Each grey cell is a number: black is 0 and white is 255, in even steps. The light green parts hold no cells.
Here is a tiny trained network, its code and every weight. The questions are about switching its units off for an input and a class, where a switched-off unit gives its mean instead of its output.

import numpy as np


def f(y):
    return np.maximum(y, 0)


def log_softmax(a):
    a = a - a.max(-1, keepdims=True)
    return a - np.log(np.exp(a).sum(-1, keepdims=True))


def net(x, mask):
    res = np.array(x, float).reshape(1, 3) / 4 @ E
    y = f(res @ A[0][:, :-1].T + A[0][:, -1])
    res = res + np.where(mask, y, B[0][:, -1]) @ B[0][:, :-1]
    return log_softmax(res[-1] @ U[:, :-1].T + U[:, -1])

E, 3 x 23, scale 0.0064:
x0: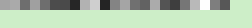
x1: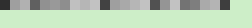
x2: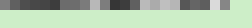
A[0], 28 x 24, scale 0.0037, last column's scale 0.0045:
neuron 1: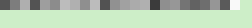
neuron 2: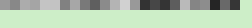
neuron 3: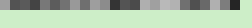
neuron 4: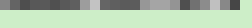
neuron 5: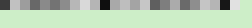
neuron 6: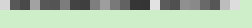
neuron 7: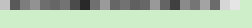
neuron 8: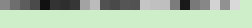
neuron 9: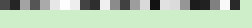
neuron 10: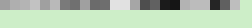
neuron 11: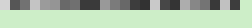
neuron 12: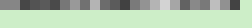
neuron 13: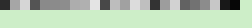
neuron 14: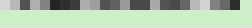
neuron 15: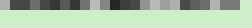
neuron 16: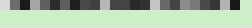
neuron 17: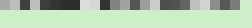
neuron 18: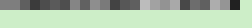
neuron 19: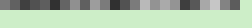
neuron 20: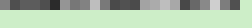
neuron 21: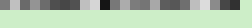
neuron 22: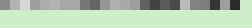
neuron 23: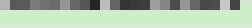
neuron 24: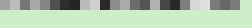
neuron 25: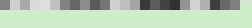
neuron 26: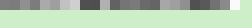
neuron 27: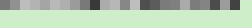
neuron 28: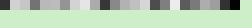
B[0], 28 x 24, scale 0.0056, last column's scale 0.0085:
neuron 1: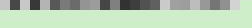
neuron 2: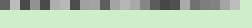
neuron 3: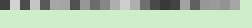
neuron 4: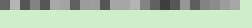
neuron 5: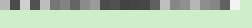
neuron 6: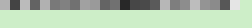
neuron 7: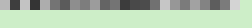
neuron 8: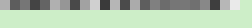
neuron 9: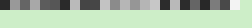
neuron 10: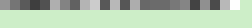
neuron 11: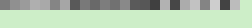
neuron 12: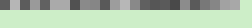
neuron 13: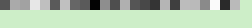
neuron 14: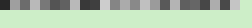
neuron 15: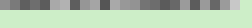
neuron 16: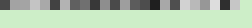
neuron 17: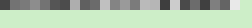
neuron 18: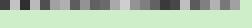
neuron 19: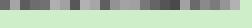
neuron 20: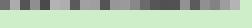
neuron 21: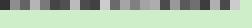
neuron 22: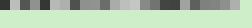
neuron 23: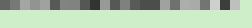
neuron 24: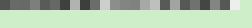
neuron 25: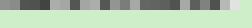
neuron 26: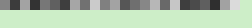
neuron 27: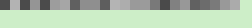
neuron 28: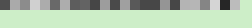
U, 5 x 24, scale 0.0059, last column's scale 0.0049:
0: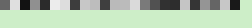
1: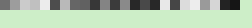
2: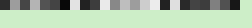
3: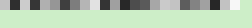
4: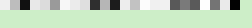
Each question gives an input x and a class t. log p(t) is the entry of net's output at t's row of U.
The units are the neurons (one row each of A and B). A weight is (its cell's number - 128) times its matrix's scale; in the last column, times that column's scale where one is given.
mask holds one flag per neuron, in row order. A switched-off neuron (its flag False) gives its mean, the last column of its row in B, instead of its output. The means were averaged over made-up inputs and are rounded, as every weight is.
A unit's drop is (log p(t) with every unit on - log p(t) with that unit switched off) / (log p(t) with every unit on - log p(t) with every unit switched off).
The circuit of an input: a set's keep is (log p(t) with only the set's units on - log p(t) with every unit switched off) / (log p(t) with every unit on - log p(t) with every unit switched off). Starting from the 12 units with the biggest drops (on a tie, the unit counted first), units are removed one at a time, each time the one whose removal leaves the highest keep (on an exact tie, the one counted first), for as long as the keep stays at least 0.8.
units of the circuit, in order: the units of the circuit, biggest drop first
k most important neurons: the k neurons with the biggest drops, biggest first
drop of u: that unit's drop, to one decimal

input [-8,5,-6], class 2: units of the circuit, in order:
(neuron 9)
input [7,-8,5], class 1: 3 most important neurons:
(neuron 16; neuron 6; neuron 9)
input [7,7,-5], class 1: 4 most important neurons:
(neuron 5; neuron 13; neuron 28; neuron 9)
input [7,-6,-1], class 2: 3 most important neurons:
(neuron 24; neuron 17; neuron 14)
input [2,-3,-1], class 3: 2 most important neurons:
(neuron 13; neuron 28)
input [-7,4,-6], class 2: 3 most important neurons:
(neuron 9; neuron 26; neuron 8)
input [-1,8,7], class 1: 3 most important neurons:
(neuron 13; neuron 5; neuron 28)
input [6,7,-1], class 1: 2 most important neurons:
(neuron 5; neuron 13)
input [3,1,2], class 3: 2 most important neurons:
(neuron 9; neuron 8)
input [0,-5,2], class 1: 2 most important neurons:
(neuron 16; neuron 10)
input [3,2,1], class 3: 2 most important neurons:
(neuron 9; neuron 5)
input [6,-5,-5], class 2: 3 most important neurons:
(neuron 24; neuron 14; neuron 17)
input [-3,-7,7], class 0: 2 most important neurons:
(neuron 15; neuron 8)
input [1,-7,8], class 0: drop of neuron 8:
0.2
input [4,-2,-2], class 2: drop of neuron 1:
0.2
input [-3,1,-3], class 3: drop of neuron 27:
-0.1
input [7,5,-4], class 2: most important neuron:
(neuron 24)
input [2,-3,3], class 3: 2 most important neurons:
(neuron 13; neuron 28)
